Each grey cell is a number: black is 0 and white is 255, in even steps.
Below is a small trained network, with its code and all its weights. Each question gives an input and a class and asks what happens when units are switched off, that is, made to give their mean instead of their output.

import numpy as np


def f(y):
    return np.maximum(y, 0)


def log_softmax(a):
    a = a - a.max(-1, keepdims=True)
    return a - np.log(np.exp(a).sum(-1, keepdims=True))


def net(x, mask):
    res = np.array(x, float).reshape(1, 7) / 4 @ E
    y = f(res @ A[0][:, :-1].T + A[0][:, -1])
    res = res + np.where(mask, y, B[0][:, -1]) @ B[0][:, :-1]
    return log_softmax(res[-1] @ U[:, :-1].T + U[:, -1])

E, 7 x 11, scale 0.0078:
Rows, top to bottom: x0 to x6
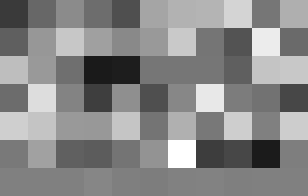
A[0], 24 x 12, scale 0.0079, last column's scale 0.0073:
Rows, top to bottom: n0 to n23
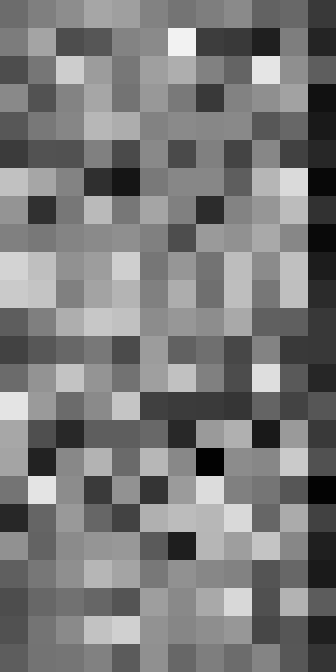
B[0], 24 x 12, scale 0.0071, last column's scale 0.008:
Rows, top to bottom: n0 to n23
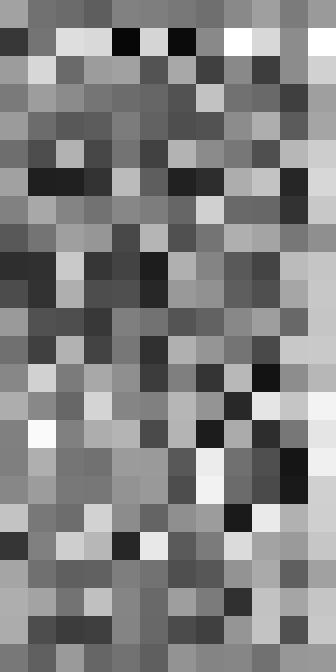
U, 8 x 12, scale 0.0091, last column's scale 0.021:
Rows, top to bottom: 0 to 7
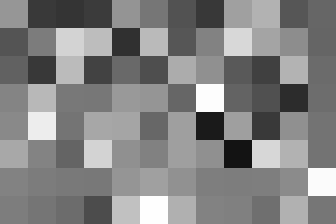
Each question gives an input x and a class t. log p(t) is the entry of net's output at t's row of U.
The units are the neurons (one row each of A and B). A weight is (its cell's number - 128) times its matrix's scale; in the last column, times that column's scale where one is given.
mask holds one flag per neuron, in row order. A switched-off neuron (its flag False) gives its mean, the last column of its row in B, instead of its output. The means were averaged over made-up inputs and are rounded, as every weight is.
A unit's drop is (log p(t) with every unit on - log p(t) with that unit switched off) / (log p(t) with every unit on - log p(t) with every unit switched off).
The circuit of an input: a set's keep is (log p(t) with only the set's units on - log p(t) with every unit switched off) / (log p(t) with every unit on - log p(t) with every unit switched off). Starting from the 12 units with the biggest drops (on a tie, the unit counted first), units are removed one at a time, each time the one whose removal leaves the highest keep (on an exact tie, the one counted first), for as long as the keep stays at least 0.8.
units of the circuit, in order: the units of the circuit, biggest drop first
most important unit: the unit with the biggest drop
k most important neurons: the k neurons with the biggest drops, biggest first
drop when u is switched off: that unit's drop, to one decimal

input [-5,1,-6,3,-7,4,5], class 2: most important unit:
n12
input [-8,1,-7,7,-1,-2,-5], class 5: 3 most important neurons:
(n14, n6, n16)
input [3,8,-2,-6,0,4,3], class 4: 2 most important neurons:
(n2, n13)
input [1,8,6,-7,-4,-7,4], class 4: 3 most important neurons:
(n2, n13, n1)
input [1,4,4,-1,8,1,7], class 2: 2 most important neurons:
(n9, n10)
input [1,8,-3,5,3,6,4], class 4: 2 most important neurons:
(n13, n2)
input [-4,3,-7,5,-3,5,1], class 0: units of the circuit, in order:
(n22, n11)
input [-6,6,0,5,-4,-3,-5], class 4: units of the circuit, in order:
(n13, n2)
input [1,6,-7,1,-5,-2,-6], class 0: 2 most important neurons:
(n22, n11)
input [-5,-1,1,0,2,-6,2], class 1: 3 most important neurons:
(n19, n18, n21)
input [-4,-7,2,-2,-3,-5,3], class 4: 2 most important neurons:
(n15, n1)
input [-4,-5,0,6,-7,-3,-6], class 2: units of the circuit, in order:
(n5, n12)
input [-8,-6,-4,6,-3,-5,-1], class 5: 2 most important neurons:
(n14, n16)
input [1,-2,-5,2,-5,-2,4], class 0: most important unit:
n22
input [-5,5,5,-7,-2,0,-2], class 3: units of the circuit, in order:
(n16, n7)
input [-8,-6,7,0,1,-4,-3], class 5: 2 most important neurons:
(n14, n22)
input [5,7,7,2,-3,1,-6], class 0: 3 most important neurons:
(n6, n15, n14)
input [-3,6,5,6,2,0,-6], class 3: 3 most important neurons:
(n17, n15, n22)
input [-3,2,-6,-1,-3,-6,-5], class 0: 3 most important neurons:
(n1, n22, n11)
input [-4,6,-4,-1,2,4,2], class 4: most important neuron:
(n13)
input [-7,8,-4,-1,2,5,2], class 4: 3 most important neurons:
(n13, n2, n18)
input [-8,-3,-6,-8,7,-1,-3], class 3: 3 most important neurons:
(n16, n7, n3)
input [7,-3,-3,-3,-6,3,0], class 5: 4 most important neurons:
(n18, n21, n9, n10)
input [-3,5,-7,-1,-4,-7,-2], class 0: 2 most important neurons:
(n1, n22)
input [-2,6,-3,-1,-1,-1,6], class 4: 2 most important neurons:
(n13, n2)
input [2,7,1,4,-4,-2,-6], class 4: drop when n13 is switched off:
0.3
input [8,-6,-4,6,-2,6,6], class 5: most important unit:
n18
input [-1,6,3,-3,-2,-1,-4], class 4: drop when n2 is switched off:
0.2
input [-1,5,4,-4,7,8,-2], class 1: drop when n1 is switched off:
1.7
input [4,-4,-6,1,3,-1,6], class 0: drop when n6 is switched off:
0.0
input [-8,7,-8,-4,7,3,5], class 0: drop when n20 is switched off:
0.1
